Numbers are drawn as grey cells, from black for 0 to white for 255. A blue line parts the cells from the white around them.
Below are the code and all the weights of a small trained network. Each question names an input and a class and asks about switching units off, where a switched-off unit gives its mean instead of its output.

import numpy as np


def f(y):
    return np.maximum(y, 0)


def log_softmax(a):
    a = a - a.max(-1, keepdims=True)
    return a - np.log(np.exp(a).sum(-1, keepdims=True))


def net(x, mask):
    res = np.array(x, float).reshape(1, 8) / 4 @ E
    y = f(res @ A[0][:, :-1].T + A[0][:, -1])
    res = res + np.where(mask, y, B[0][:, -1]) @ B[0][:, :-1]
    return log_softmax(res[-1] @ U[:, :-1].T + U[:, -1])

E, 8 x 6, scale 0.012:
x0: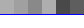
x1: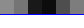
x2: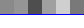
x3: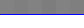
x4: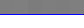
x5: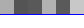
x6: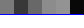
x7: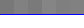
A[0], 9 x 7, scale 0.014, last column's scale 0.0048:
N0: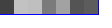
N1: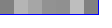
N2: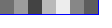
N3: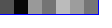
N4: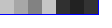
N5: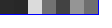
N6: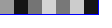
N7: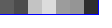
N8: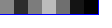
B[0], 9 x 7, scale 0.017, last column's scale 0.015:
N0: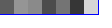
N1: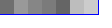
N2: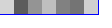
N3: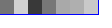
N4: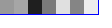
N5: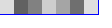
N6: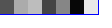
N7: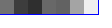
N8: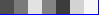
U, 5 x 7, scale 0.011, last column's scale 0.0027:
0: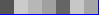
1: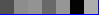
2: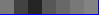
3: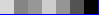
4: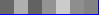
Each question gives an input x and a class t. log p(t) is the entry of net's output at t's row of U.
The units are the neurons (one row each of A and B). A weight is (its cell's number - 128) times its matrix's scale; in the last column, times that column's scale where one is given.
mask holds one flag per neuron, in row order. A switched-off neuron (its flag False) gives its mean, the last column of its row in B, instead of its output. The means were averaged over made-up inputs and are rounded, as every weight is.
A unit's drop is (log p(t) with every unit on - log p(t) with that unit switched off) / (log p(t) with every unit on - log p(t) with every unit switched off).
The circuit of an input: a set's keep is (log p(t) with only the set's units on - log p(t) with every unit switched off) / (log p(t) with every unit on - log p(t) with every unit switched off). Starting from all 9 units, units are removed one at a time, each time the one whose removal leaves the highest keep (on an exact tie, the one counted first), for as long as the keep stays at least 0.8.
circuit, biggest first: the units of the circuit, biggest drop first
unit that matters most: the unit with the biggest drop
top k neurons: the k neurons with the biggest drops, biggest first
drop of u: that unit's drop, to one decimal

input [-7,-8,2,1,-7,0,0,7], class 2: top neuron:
[N7]
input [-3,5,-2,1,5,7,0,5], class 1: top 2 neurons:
[N6 N7]
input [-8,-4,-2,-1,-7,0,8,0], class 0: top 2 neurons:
[N8 N4]
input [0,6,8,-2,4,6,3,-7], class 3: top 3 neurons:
[N2 N7 N0]
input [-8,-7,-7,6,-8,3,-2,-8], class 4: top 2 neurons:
[N3 N5]
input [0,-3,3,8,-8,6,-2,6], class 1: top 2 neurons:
[N6 N8]
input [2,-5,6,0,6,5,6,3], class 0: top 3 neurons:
[N8 N5 N0]
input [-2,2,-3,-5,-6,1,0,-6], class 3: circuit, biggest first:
[N7 N8 N6]
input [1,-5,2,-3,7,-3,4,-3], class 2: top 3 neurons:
[N7 N6 N1]
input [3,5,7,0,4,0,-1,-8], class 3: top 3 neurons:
[N7 N6 N8]
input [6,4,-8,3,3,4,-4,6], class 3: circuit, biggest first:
[N7 N8]
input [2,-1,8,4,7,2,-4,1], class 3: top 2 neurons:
[N2 N8]
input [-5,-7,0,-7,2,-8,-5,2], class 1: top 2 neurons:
[N0 N8]
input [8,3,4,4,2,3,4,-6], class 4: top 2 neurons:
[N4 N7]
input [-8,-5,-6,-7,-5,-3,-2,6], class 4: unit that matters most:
N3
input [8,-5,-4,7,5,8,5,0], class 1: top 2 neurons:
[N6 N3]
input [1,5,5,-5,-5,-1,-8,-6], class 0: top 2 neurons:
[N4 N7]
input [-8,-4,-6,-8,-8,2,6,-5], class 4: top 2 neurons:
[N3 N5]
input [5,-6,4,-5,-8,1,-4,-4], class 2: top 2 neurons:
[N7 N8]
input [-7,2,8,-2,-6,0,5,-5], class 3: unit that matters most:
N2
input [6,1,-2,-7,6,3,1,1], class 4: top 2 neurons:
[N4 N7]
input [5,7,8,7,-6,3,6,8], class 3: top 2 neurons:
[N7 N2]
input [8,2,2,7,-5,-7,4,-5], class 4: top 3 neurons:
[N4 N6 N8]
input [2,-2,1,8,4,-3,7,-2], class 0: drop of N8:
1.1
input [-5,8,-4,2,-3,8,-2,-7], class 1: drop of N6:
0.4
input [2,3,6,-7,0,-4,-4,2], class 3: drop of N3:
0.2
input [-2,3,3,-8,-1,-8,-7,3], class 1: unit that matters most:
N8
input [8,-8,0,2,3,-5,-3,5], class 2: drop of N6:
0.1
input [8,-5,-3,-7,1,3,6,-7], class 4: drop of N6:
0.0
